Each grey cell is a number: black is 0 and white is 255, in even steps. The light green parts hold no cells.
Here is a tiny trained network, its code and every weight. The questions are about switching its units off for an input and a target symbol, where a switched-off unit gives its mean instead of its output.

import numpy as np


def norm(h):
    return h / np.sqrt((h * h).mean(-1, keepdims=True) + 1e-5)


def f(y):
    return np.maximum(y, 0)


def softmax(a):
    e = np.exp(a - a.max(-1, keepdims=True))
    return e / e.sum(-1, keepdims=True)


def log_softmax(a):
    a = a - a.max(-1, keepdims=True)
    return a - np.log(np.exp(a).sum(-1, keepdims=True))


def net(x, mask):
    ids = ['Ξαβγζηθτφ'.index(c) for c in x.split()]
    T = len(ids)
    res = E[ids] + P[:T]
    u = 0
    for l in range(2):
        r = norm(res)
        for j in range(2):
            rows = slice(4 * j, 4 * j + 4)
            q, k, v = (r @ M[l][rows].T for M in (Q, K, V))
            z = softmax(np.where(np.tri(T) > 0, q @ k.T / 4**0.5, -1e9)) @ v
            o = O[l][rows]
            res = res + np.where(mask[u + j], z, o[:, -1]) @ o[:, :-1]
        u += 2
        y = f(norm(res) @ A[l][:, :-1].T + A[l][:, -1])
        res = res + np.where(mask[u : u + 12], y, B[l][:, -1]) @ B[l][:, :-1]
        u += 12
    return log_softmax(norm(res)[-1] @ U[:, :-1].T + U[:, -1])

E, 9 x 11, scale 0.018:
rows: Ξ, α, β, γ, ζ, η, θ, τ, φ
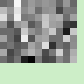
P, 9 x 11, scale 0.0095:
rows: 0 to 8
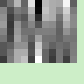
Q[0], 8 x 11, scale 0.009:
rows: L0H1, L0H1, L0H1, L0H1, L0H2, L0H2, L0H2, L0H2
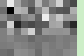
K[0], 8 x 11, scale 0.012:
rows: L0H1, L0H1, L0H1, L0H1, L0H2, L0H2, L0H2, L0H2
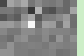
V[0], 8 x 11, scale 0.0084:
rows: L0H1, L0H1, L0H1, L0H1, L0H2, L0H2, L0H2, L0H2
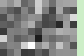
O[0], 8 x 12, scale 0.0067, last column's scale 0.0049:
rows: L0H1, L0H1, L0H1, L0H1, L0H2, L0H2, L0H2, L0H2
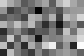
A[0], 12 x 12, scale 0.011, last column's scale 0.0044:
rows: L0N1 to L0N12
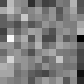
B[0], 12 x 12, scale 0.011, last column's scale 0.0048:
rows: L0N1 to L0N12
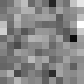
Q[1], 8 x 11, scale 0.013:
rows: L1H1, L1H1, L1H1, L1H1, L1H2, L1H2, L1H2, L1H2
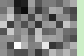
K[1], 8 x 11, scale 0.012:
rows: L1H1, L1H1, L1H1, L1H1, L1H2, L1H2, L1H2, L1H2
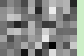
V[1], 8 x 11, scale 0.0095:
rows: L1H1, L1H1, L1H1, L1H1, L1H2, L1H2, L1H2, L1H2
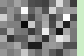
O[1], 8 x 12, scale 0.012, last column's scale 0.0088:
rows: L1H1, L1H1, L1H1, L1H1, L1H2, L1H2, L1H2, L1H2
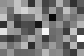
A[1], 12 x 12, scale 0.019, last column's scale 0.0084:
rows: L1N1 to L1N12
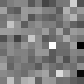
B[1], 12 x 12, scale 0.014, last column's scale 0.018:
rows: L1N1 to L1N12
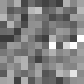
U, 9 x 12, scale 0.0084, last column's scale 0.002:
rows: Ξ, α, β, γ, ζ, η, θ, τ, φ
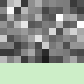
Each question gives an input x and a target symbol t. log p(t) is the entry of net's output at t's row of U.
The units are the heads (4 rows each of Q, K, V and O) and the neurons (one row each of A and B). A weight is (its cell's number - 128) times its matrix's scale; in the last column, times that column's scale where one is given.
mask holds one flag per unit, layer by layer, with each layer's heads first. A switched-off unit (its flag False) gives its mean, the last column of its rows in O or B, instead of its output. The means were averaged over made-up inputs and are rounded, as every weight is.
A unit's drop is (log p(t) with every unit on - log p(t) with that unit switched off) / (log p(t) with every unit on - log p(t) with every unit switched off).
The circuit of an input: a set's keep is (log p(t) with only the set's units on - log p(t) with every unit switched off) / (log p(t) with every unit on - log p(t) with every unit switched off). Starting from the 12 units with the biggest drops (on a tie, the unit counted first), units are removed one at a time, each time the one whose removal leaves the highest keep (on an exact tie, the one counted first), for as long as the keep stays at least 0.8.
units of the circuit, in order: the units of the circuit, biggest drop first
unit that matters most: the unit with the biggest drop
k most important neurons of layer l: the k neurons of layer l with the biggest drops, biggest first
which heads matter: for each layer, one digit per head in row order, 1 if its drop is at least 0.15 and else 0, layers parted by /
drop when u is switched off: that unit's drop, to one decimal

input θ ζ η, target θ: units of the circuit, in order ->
L1H2
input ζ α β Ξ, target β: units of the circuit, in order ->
L0H1; L1N11
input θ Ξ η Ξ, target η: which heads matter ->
00 / 10
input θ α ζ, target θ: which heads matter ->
00 / 11
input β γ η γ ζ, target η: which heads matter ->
00 / 10
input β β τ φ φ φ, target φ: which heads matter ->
00 / 00
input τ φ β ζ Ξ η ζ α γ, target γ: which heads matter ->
01 / 00
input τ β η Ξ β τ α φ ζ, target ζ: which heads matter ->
00 / 01
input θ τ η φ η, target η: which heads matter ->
00 / 01
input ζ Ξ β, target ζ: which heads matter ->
00 / 00
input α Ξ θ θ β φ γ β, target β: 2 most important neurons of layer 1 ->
L1N6; L1N11
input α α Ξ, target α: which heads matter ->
10 / 01
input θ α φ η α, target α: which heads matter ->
01 / 01
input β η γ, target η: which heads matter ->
00 / 10
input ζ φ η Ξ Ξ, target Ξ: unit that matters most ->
L0N1
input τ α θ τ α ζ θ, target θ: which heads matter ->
01 / 01
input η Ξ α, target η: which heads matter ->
00 / 10
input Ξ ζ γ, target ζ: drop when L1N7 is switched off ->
0.1
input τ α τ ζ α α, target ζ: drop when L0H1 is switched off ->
1.2
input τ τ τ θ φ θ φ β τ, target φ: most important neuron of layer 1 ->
L1N1
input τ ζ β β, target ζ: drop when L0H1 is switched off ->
1.3
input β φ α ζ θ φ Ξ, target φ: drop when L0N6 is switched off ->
0.0
